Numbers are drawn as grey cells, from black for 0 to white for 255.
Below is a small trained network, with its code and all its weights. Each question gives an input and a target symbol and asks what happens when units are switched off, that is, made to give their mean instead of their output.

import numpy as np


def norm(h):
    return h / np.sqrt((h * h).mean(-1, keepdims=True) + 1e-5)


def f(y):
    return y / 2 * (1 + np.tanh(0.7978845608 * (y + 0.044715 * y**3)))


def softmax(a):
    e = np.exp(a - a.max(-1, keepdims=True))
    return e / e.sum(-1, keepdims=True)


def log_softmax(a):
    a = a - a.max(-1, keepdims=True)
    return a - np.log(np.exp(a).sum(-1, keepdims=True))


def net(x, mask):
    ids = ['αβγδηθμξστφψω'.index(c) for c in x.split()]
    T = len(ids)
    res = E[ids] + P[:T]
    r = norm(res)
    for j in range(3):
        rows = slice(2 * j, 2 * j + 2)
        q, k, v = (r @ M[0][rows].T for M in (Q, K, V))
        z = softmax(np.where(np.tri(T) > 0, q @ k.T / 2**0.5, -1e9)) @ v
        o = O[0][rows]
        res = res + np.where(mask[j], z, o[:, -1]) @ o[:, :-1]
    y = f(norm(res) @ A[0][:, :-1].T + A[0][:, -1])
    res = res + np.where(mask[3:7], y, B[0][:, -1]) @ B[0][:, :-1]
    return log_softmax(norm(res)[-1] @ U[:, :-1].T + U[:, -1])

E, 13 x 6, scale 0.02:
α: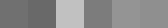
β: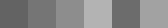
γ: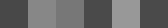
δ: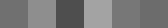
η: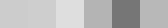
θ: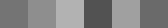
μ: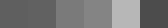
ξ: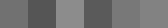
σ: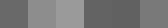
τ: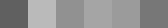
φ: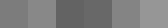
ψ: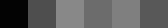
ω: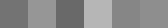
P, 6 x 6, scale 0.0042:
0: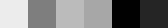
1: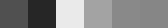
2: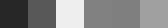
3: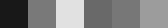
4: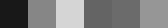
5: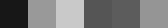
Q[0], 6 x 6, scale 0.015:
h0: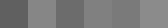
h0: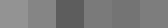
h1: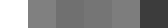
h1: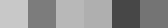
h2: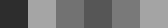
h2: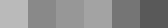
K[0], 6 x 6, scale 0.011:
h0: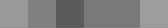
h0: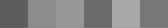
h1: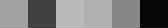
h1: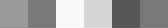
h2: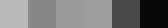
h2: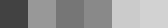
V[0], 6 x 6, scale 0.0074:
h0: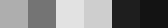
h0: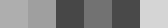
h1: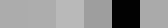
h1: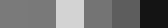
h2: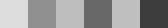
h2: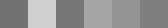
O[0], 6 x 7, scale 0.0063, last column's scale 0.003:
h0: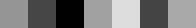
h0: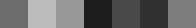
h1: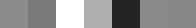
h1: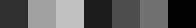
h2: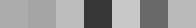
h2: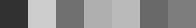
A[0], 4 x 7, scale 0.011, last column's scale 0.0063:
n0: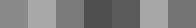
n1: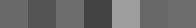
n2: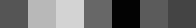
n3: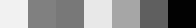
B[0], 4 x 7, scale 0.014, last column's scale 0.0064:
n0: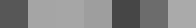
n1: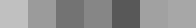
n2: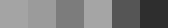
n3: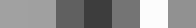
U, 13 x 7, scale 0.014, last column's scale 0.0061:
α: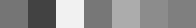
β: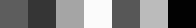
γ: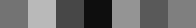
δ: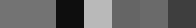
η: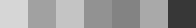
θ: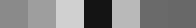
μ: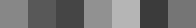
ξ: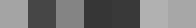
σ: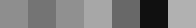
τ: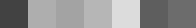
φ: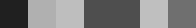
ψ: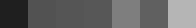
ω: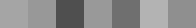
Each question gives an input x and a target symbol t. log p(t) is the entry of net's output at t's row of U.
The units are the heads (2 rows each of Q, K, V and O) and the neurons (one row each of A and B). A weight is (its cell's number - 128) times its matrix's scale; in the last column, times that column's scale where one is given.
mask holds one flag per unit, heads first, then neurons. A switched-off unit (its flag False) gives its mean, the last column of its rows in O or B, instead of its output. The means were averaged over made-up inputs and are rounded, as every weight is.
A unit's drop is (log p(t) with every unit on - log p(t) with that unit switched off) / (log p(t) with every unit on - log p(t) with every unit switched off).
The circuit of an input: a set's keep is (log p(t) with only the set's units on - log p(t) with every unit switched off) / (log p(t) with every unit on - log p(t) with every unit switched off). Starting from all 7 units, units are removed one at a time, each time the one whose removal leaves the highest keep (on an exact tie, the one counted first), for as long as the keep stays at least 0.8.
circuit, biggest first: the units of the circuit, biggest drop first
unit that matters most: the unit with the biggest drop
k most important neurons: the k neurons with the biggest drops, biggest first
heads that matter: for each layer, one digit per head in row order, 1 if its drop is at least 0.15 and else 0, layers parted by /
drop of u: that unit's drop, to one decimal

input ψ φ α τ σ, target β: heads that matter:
111
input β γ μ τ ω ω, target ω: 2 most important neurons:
[n3; n0]
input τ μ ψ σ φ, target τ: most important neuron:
[n3]
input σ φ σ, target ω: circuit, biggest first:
[h1; n2]
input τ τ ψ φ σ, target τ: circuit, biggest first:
[h1; h2; n2]
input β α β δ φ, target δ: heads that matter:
011
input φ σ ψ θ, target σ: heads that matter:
010
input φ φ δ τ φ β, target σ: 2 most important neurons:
[n2; n3]
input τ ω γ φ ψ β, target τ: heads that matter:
001
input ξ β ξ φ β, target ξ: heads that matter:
011
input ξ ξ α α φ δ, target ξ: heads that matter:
011
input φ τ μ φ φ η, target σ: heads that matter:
010
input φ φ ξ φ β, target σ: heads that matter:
100
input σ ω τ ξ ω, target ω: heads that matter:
000
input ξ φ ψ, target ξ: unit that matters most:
h2
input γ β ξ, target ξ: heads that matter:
110
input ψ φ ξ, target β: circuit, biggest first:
[h0; h1]
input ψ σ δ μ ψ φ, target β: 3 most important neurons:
[n2; n3; n1]
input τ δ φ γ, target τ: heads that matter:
111
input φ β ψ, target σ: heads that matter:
110
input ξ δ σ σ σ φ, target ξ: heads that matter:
011
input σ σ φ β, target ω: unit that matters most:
h1
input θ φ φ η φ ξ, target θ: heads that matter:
111
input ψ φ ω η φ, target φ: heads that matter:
110
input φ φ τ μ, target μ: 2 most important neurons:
[n2; n0]
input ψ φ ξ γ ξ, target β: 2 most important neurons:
[n3; n2]
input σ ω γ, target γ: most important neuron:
[n1]
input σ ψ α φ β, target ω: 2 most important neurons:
[n3; n0]
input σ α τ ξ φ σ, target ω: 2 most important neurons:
[n1; n2]
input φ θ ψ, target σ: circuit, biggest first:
[n2; h0; h1]
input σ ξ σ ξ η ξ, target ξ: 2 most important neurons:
[n1; n2]
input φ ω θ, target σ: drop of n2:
0.7
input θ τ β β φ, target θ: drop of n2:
0.2
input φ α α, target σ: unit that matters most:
n2
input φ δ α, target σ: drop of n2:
0.6
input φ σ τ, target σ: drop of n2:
0.3
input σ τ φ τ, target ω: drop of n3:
0.9
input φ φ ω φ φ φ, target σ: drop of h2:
0.0
